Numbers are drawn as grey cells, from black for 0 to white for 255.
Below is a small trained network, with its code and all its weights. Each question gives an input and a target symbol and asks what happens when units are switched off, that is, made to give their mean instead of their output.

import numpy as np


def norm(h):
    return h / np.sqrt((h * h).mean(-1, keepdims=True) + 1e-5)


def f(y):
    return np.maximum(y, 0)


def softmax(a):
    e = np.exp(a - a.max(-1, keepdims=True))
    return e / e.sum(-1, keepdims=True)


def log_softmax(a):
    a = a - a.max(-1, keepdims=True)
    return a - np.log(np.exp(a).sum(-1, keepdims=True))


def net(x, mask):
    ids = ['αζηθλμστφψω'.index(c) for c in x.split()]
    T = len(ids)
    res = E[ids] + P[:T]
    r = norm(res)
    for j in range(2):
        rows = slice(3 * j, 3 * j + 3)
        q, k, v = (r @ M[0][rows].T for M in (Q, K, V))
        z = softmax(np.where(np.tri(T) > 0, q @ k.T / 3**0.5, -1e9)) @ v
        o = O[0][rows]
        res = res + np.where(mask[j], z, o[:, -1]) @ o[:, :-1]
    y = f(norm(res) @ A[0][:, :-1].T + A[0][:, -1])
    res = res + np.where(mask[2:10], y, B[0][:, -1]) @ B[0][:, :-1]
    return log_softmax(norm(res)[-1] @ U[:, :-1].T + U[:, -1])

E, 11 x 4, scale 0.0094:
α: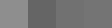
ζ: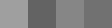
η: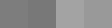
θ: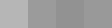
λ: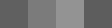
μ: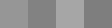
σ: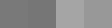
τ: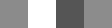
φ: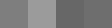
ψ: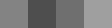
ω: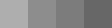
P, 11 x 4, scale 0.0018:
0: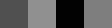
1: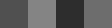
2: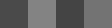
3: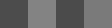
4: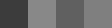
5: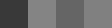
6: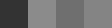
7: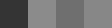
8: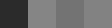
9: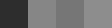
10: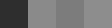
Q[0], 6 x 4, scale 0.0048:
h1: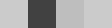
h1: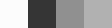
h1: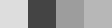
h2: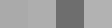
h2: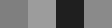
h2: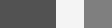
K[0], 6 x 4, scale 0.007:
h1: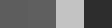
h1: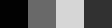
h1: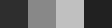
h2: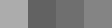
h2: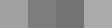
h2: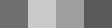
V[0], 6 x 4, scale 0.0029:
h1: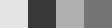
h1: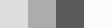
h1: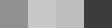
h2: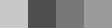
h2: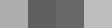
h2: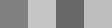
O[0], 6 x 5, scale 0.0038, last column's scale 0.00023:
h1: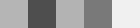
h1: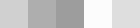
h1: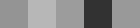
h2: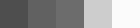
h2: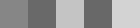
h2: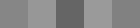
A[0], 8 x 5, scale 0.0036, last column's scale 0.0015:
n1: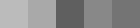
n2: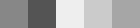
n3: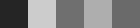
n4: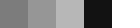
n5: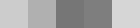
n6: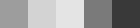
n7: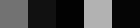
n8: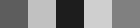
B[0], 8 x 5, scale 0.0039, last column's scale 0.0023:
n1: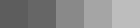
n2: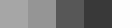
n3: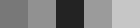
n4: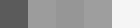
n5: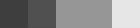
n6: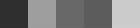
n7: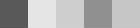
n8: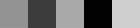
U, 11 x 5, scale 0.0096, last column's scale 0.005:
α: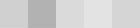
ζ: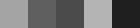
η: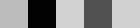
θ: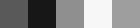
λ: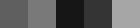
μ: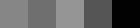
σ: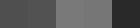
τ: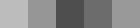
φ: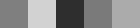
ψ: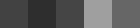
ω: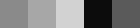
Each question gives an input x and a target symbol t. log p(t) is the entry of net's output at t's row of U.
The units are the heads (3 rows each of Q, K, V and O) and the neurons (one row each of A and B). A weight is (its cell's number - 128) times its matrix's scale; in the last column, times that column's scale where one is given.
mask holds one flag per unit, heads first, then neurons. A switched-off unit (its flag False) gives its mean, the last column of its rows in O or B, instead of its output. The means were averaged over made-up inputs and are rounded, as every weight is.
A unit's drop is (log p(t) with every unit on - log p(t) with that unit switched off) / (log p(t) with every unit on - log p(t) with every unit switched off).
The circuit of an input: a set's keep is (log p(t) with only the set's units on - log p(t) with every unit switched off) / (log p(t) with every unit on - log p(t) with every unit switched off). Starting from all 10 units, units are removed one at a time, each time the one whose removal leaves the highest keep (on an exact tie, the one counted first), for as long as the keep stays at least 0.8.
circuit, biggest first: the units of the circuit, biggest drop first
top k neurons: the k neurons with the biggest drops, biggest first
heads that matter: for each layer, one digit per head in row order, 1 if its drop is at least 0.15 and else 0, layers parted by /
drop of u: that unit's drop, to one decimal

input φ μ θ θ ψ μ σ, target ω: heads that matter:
10
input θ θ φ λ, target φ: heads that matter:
10
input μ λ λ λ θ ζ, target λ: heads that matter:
10
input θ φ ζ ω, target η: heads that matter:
01
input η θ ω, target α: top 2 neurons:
[n8 n2]
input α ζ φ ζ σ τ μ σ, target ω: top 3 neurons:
[n2 n5 n1]
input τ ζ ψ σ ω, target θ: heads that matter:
11
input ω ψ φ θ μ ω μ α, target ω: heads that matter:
00
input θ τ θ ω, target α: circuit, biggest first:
[h1 n2 n5]
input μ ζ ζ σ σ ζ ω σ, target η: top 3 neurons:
[n2 n7 n4]
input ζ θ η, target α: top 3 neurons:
[n8 n5 n2]
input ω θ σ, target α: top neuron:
[n8]
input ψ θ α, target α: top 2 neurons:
[n7 n5]
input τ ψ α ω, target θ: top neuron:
[n5]
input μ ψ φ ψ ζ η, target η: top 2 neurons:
[n2 n7]
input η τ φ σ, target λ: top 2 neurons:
[n2 n7]
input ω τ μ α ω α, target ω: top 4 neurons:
[n7 n5 n3 n1]
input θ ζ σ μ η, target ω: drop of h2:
-0.1
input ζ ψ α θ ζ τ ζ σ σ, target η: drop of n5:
0.2
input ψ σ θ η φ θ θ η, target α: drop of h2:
0.0
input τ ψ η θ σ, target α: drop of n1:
0.2
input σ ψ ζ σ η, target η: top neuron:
[n2]
